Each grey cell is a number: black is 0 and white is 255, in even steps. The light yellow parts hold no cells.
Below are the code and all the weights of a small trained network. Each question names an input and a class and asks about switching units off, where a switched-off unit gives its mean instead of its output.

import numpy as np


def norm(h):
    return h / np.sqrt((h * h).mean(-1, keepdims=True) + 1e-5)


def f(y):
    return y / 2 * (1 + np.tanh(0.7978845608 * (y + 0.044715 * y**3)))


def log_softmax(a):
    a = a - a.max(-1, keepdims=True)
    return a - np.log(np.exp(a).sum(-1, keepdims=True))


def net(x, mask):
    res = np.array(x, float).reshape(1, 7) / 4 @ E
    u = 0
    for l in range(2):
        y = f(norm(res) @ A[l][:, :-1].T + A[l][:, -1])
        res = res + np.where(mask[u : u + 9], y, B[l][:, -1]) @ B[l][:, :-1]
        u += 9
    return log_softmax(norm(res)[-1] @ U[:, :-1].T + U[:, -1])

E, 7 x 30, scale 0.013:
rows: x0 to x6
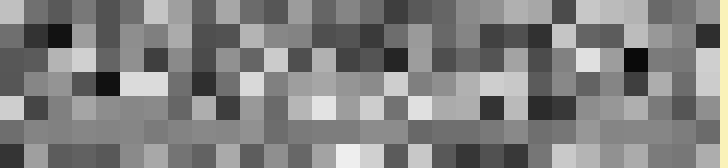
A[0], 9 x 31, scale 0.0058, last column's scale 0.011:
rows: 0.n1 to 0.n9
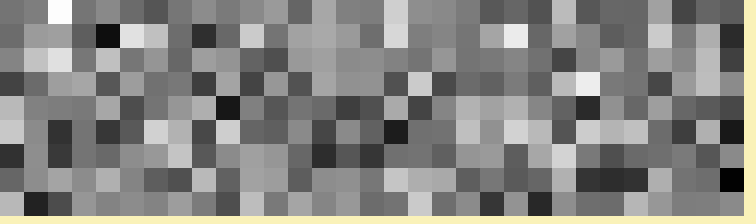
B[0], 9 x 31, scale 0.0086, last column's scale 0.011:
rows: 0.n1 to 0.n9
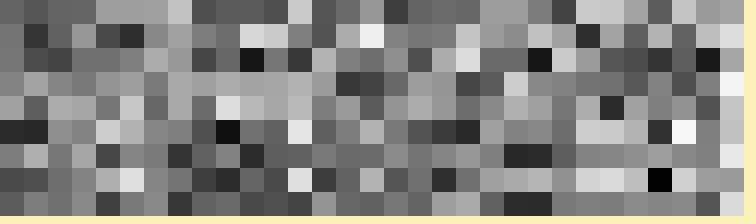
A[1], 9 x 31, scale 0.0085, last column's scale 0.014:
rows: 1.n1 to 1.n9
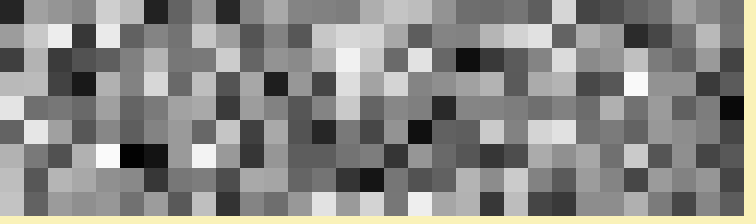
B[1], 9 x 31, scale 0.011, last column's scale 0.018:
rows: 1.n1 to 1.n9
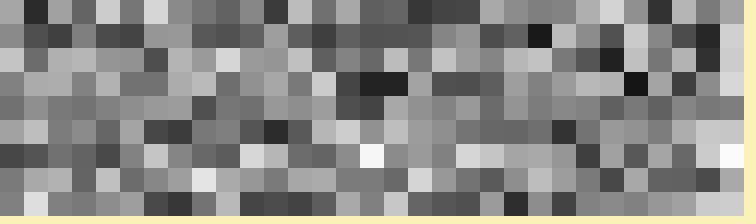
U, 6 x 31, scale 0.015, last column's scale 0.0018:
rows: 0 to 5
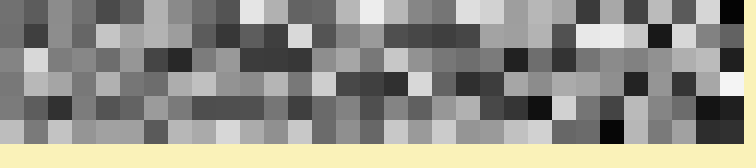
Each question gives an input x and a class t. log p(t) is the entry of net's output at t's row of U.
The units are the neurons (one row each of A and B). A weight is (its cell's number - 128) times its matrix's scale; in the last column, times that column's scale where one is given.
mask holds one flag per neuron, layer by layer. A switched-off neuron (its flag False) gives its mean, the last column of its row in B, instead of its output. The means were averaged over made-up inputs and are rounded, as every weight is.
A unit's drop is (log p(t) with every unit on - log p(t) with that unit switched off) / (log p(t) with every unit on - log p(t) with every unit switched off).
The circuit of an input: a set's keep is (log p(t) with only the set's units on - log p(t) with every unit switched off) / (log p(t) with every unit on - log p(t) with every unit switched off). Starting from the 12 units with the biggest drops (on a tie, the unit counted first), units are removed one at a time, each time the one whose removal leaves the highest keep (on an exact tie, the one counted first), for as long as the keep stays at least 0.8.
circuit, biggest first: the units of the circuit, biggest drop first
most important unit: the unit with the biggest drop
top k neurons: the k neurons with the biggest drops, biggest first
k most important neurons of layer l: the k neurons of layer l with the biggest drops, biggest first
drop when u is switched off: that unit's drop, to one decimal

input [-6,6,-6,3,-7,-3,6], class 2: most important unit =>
0.n7
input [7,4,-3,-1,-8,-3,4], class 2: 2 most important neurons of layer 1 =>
1.n6; 1.n1
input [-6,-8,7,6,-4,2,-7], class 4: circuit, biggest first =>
1.n2; 1.n7
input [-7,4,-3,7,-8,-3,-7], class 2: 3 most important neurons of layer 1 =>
1.n7; 1.n6; 1.n3
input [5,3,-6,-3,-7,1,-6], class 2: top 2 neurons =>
1.n6; 0.n7
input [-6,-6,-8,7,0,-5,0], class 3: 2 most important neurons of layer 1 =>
1.n4; 1.n7
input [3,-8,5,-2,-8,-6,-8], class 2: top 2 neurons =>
1.n6; 1.n3
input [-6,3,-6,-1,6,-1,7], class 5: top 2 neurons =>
1.n3; 0.n6
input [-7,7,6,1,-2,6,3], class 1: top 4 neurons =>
1.n1; 1.n2; 0.n8; 1.n4
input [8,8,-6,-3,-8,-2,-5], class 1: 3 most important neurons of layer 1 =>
1.n2; 1.n9; 1.n4
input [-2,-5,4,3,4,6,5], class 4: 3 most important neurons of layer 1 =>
1.n2; 1.n4; 1.n7
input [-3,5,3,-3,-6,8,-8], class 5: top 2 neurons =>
1.n8; 0.n5
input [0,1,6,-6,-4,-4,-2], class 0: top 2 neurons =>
1.n7; 1.n4
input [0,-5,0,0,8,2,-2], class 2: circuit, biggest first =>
1.n9
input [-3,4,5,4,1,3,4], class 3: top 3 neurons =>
0.n4; 1.n7; 1.n2
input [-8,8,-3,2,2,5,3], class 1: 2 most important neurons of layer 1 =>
1.n1; 1.n2
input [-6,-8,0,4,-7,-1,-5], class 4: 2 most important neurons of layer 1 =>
1.n2; 1.n9
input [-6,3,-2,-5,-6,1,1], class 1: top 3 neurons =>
1.n1; 0.n8; 1.n9
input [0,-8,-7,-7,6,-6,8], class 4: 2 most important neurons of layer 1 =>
1.n2; 1.n8
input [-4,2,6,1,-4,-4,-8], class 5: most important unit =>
1.n4
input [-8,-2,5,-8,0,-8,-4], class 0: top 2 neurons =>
1.n7; 0.n6
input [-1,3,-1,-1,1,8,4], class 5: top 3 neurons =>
1.n3; 1.n2; 0.n3
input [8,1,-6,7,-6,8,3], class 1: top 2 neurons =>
0.n6; 1.n7
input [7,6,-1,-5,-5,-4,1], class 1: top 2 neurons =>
0.n6; 1.n2
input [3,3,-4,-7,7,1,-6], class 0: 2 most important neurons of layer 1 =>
1.n7; 1.n6
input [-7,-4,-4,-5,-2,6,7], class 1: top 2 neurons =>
1.n1; 0.n8
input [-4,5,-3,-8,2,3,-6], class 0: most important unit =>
1.n7
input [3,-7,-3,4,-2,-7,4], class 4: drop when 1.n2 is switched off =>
0.8
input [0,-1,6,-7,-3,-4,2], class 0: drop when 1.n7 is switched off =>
1.3
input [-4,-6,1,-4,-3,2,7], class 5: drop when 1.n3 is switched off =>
1.7
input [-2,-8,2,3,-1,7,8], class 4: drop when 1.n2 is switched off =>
1.2
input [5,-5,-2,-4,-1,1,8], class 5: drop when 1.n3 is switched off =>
1.0
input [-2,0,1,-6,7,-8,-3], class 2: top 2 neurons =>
1.n9; 0.n9
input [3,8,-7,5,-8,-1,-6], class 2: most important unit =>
0.n7
